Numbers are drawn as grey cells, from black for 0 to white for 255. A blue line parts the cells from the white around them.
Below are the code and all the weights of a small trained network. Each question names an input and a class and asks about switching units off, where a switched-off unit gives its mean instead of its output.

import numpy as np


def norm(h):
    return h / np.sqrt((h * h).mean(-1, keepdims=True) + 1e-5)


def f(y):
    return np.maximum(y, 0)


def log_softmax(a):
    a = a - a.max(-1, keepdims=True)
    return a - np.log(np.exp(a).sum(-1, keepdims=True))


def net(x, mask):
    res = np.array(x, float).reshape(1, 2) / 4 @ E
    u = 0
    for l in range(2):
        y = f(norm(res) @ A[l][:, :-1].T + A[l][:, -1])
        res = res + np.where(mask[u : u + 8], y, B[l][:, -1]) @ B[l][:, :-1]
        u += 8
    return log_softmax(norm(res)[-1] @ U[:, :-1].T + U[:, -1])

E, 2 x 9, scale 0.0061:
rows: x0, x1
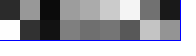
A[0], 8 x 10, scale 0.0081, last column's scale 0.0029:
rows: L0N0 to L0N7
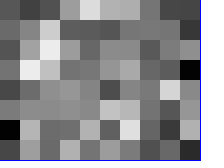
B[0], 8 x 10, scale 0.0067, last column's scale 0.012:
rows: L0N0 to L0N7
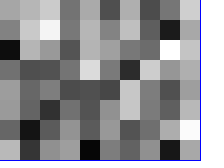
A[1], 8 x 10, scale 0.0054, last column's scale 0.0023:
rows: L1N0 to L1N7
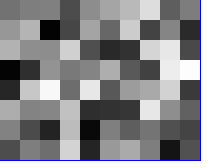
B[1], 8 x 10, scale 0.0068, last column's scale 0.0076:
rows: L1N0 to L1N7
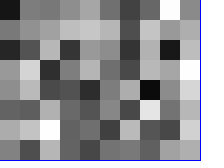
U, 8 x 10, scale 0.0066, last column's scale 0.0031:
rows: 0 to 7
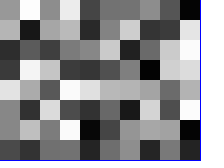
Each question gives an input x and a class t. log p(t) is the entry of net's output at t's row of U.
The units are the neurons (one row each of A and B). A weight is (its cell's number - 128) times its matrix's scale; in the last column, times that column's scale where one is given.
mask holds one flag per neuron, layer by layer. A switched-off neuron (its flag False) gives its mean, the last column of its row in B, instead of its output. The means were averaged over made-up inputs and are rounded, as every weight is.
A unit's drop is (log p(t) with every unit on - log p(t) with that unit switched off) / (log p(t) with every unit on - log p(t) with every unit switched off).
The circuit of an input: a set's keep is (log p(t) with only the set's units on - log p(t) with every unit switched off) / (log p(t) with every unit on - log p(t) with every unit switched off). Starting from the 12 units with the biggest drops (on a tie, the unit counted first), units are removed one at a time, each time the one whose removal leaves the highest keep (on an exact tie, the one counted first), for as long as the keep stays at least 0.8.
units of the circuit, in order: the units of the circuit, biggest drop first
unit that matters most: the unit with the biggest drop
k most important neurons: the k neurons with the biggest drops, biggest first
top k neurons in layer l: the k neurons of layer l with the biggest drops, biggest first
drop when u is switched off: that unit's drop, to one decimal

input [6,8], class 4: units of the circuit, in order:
[L0N6; L1N1]
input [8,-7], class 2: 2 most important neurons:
[L0N3; L1N3]
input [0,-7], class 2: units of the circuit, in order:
[L0N6; L0N3]
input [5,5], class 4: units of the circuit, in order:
[L1N1; L0N0]
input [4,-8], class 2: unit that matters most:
L0N6
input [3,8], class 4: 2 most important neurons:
[L0N6; L0N7]
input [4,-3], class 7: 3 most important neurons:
[L0N7; L0N5; L1N6]
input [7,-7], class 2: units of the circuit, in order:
[L1N3; L0N6]
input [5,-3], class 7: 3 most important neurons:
[L0N7; L0N5; L0N6]
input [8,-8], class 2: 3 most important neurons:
[L0N3; L1N3; L0N2]
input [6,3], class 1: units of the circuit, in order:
[L0N2; L1N3]
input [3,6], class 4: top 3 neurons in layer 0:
[L0N6; L0N7; L0N2]
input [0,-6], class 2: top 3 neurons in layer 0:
[L0N6; L0N3; L0N0]
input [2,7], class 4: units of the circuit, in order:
[L0N6]
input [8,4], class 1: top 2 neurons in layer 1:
[L1N3; L1N7]
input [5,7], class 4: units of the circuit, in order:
[L0N6; L1N1]
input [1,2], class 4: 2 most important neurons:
[L0N2; L0N7]
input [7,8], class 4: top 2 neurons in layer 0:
[L0N7; L0N6]
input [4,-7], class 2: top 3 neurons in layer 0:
[L0N6; L0N3; L0N2]
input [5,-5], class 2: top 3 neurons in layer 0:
[L0N3; L0N2; L0N4]
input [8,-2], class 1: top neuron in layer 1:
[L1N6]
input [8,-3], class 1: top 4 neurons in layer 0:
[L0N7; L0N2; L0N0; L0N5]
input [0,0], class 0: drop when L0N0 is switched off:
0.5
